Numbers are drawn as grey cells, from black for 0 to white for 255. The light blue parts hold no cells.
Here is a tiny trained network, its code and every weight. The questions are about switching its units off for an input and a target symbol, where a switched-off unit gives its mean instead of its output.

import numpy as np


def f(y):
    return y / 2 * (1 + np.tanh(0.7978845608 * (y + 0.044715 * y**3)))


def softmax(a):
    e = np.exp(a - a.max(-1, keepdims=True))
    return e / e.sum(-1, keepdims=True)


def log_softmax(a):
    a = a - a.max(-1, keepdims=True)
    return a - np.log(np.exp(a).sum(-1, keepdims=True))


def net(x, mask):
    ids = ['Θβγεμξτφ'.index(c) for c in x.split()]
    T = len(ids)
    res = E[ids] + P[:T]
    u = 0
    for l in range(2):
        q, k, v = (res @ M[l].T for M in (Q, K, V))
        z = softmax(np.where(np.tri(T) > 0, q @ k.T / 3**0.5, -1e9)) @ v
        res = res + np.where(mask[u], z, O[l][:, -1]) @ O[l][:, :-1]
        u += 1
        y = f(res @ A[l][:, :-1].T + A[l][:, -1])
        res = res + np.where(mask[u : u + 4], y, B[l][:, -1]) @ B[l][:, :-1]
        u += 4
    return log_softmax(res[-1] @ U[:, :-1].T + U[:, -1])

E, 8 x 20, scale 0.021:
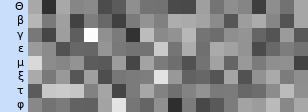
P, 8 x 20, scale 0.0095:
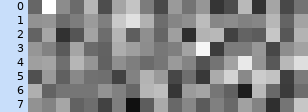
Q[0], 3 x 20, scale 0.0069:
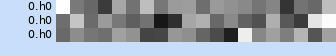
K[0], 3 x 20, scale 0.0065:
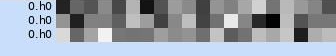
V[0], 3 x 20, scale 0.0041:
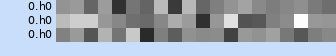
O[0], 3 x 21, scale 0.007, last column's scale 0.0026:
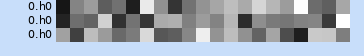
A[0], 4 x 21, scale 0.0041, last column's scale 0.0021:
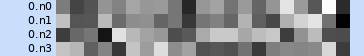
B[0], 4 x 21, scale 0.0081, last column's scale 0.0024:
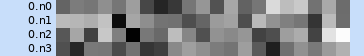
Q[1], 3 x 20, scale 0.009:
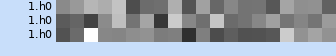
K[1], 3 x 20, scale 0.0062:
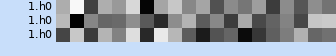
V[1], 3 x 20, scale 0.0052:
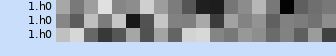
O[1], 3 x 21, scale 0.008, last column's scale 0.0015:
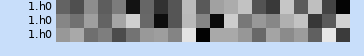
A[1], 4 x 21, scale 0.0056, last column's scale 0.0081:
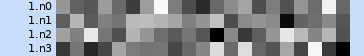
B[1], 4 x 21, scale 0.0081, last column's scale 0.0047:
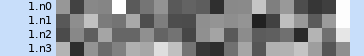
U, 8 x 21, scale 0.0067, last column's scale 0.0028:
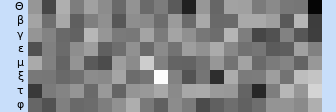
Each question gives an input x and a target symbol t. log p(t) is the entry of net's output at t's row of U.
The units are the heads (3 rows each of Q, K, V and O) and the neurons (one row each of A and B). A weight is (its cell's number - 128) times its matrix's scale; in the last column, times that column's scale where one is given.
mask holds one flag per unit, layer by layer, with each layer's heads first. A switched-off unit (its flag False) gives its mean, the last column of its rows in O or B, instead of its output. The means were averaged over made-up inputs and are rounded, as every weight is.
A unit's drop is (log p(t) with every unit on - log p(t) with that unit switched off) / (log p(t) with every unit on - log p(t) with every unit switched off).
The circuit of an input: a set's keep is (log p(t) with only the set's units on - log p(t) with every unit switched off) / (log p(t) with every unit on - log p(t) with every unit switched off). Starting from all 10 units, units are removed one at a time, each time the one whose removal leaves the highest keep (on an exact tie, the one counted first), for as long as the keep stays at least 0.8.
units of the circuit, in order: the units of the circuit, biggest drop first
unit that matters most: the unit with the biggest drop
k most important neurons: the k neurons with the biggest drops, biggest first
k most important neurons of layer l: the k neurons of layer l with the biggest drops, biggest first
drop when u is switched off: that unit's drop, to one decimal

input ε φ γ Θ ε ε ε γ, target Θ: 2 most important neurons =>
(1.n3, 1.n2)
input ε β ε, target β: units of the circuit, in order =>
(1.h0, 1.n1, 0.h0)
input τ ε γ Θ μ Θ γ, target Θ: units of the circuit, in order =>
(0.h0, 1.h0, 1.n3)
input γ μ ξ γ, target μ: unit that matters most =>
0.h0
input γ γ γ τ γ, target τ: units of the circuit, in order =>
(0.h0, 1.n0, 0.n2)
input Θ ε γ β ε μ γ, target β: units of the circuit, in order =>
(0.h0, 1.h0, 1.n1, 0.n3)
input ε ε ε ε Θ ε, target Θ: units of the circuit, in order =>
(1.h0, 1.n3)
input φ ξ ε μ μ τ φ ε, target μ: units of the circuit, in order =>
(0.h0, 1.h0, 1.n3, 0.n1)
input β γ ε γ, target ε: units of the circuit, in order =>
(0.h0, 1.h0, 0.n2)
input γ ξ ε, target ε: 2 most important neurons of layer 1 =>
(1.n0, 1.n1)
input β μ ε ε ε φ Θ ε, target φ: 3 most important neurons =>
(1.n1, 1.n3, 0.n0)
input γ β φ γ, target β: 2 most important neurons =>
(0.n3, 1.n1)
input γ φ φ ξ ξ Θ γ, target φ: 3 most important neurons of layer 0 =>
(0.n3, 0.n0, 0.n1)
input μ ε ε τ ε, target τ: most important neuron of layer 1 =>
(1.n0)
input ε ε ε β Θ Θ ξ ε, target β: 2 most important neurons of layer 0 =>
(0.n0, 0.n2)
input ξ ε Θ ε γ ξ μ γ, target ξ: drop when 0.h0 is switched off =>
1.3
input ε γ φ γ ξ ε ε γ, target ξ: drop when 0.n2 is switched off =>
0.1
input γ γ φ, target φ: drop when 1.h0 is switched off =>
0.3
